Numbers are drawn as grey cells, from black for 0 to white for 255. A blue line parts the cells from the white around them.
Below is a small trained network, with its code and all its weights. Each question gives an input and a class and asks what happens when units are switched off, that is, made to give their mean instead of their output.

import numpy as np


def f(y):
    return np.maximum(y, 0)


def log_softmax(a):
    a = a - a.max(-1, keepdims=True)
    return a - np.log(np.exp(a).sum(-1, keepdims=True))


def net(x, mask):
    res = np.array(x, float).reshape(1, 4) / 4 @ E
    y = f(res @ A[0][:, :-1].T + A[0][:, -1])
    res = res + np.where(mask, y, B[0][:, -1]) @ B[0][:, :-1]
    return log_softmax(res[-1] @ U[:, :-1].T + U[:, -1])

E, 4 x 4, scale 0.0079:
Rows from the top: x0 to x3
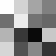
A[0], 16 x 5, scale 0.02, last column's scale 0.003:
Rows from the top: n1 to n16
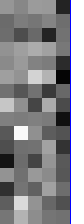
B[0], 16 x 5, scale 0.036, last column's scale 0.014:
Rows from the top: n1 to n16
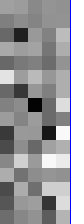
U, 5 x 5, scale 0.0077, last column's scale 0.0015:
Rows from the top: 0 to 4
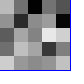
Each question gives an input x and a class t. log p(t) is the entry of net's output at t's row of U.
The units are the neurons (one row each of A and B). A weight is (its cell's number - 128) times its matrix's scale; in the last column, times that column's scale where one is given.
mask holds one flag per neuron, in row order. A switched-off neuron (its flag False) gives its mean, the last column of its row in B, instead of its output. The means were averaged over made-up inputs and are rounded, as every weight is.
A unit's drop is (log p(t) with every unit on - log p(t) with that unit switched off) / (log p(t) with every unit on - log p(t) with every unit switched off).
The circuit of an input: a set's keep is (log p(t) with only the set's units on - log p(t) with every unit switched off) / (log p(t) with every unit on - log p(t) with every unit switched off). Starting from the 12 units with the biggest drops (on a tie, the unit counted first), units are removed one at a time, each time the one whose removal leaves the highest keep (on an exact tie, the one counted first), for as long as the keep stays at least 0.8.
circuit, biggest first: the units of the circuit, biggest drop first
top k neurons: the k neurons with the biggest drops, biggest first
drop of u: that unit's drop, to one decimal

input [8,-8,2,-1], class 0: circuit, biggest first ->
[n8]
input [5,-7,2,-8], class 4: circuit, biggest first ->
[n6 n12 n10]
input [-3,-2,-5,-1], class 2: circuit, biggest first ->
[n10 n4]
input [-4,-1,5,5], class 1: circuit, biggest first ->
[n3 n7]
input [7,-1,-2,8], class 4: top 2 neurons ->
[n10 n6]
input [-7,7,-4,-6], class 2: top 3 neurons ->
[n12 n14 n11]
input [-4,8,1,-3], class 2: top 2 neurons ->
[n12 n14]
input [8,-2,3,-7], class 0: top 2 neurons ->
[n8 n12]
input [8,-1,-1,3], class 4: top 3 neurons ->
[n6 n10 n15]
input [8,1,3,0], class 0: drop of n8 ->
0.4
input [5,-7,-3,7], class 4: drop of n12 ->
-0.1
